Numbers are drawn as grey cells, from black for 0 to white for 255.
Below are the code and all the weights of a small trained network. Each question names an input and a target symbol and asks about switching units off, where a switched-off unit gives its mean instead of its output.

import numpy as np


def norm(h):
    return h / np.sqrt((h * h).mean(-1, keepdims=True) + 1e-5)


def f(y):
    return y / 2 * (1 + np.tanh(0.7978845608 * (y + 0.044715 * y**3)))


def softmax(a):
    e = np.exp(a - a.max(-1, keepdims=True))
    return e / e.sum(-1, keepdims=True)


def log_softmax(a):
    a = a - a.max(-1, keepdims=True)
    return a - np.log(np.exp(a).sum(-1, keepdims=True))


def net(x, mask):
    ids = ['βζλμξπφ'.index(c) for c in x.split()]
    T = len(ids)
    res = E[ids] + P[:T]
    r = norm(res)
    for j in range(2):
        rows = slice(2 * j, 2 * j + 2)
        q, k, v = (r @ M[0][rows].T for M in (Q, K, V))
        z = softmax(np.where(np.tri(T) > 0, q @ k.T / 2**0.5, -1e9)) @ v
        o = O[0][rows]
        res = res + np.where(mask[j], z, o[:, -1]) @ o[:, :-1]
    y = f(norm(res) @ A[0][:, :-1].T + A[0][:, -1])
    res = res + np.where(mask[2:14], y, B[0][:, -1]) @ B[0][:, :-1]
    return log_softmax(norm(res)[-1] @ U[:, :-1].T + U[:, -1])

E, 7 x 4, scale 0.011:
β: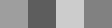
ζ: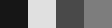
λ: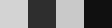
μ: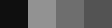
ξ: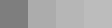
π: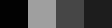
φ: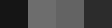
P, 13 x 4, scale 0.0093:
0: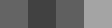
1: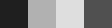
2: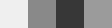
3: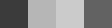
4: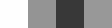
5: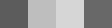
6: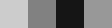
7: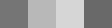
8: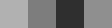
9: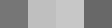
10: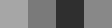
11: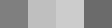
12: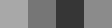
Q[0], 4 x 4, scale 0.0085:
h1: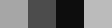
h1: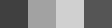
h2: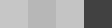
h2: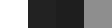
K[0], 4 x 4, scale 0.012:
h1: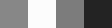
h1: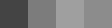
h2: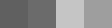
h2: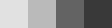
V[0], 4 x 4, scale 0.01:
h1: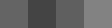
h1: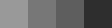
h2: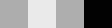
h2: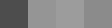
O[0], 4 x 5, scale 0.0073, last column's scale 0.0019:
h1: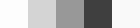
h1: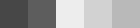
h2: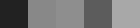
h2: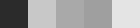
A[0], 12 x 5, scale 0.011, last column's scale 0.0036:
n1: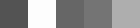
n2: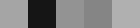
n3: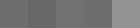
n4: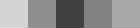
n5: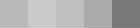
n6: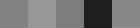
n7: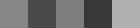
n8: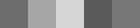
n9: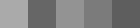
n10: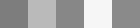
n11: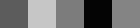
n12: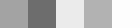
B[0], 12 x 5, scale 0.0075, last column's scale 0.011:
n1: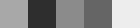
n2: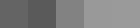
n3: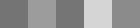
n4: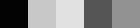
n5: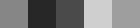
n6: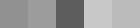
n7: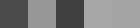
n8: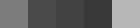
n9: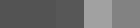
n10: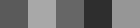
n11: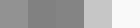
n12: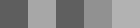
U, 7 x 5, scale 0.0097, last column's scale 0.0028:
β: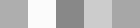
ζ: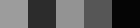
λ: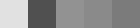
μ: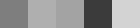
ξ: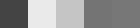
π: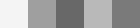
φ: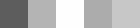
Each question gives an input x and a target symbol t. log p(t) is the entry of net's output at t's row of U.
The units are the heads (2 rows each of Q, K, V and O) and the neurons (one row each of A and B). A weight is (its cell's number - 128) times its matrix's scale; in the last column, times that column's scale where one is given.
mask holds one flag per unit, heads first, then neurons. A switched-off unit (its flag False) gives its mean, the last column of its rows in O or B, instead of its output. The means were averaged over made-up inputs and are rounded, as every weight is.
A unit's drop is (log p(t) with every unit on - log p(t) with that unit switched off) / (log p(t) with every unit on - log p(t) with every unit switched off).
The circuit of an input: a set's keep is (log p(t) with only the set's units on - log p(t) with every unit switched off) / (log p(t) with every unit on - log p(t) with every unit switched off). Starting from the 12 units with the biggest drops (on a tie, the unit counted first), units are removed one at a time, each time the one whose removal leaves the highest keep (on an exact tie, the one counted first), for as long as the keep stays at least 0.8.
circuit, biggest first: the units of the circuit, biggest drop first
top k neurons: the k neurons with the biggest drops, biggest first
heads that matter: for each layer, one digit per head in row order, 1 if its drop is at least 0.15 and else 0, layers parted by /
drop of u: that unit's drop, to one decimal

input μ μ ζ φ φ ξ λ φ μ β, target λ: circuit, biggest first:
(n8)
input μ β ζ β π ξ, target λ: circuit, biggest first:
(h1, n4, n1, n8)
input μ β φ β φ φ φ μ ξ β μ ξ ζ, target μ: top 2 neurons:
(n10, n5)
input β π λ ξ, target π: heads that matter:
11
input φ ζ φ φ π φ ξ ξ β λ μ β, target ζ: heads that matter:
01
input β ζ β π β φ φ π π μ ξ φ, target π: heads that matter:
00
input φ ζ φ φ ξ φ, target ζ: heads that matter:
10
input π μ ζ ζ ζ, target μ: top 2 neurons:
(n10, n1)
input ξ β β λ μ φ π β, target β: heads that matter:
11
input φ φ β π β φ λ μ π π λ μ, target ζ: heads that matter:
00
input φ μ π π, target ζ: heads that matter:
10
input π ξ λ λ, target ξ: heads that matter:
01
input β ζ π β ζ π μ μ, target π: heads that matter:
10
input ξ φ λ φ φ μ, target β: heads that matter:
11
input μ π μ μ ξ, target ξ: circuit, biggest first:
(n4, n10)
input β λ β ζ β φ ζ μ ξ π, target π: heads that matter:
00
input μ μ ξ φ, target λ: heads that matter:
11
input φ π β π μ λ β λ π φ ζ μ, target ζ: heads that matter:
00
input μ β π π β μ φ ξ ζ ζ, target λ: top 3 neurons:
(n1, n4, n5)
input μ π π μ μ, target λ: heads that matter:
11
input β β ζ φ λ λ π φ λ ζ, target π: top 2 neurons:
(n1, n5)
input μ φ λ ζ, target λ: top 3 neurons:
(n1, n5, n4)
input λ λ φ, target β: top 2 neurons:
(n1, n8)
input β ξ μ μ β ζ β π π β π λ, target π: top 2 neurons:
(n6, n1)
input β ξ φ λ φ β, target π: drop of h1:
0.3
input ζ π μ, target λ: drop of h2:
0.0
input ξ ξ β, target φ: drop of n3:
0.0
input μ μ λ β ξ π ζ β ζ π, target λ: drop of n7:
0.1
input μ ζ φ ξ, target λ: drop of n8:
0.2
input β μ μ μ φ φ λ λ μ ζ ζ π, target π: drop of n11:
0.2
